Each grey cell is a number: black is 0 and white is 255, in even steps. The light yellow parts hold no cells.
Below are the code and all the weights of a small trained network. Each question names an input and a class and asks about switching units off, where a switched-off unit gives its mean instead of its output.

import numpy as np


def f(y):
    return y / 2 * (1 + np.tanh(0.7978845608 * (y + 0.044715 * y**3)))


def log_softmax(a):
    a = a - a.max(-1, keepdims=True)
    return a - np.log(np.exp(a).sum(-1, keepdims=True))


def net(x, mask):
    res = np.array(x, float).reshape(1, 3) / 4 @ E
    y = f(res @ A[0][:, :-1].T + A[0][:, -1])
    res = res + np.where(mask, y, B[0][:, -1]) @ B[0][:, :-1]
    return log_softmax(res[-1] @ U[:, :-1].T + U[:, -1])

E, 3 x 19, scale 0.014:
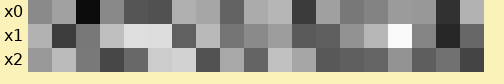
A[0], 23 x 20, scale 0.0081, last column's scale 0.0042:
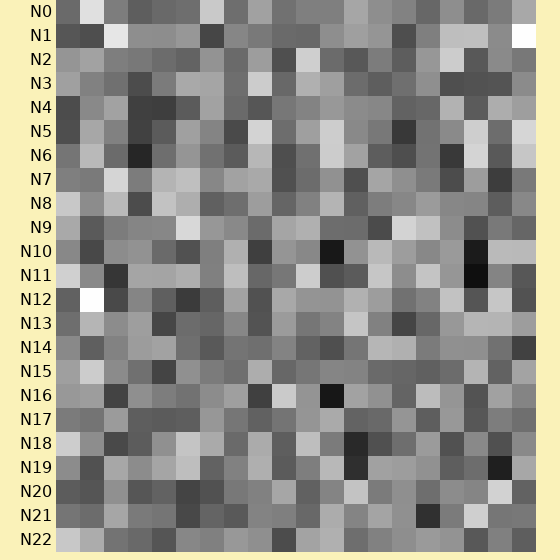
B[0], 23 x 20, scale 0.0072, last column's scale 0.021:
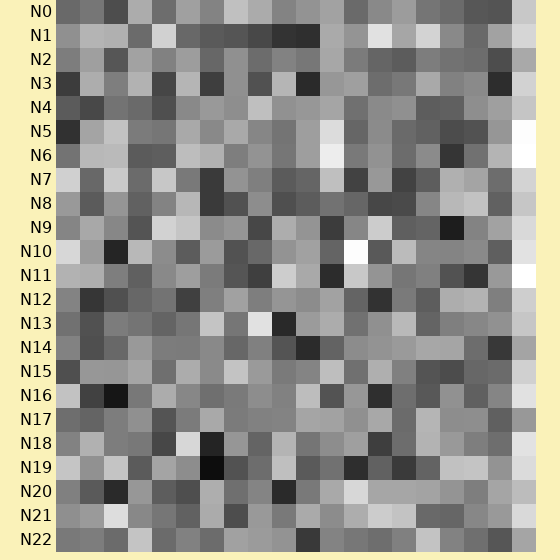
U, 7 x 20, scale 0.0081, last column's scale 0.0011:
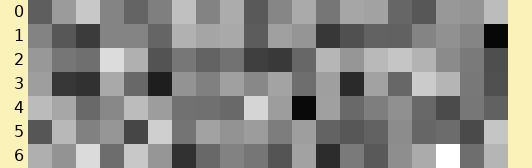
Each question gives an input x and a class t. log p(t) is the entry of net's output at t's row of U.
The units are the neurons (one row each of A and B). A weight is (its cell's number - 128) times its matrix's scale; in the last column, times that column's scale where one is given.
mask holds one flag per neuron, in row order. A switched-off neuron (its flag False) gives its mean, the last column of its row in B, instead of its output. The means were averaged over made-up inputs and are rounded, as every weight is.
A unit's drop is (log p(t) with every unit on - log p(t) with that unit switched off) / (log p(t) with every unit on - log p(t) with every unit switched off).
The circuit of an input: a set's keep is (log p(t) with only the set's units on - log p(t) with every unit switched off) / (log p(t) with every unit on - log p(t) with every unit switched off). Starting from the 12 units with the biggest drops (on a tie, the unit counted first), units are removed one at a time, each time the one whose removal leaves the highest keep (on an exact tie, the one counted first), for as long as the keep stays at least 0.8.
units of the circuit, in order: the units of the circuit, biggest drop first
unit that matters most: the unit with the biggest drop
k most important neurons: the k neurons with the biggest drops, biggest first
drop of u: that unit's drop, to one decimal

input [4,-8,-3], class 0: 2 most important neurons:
(N21, N16)
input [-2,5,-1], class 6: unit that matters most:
N19
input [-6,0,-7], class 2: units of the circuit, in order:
(N20, N14)
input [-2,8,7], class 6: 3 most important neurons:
(N19, N7, N8)
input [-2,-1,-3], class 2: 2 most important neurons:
(N6, N5)
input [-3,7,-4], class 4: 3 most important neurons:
(N11, N10, N9)
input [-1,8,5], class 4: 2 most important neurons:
(N11, N9)
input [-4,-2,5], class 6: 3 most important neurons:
(N7, N19, N8)
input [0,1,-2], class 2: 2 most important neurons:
(N11, N9)
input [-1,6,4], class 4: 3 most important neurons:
(N11, N9, N1)
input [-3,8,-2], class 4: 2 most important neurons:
(N11, N9)
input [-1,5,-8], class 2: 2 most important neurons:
(N14, N1)
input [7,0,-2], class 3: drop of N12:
0.1
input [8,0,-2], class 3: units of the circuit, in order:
(N12)
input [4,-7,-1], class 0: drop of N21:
0.1
